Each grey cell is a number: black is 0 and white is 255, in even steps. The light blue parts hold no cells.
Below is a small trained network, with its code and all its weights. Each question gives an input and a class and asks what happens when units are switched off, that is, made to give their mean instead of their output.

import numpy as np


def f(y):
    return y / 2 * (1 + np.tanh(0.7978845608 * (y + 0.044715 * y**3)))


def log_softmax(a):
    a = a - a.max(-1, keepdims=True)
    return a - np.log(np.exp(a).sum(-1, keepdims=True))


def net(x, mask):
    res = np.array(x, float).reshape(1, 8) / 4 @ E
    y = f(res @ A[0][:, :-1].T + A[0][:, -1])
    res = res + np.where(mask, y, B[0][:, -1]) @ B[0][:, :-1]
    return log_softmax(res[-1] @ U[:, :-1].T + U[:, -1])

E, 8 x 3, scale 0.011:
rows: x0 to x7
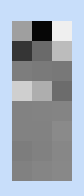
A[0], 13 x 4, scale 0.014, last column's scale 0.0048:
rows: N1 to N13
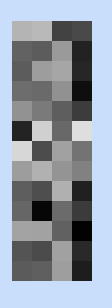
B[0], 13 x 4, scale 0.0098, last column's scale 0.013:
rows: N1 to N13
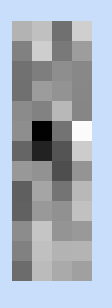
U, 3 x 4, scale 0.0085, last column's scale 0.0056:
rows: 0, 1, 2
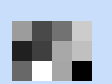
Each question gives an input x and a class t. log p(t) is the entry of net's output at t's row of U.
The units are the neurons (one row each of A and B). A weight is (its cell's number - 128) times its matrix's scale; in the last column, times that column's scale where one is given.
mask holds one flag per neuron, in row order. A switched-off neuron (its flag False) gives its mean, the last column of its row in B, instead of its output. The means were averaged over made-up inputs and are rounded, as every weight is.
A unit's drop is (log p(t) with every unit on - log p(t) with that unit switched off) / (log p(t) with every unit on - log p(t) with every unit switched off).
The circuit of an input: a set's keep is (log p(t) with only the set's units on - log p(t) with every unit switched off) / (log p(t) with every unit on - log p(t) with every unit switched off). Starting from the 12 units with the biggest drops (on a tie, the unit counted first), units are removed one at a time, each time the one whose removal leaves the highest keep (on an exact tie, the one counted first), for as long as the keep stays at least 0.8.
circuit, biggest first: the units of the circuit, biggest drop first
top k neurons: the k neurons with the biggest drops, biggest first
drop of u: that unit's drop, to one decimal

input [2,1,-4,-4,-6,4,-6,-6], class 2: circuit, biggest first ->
[N6; N7]
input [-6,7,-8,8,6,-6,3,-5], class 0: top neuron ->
[N6]
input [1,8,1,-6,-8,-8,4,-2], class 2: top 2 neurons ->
[N12; N2]
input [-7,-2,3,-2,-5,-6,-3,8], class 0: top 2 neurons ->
[N6; N1]
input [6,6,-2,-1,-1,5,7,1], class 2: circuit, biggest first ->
[N6; N12]
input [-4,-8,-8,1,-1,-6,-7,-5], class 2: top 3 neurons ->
[N1; N11; N7]
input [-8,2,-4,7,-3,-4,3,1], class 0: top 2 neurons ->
[N6; N12]
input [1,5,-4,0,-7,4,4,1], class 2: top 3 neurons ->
[N6; N7; N12]
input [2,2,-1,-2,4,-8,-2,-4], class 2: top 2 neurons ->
[N6; N7]
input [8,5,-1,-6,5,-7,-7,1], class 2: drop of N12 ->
0.1
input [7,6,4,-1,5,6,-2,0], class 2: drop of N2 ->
0.2
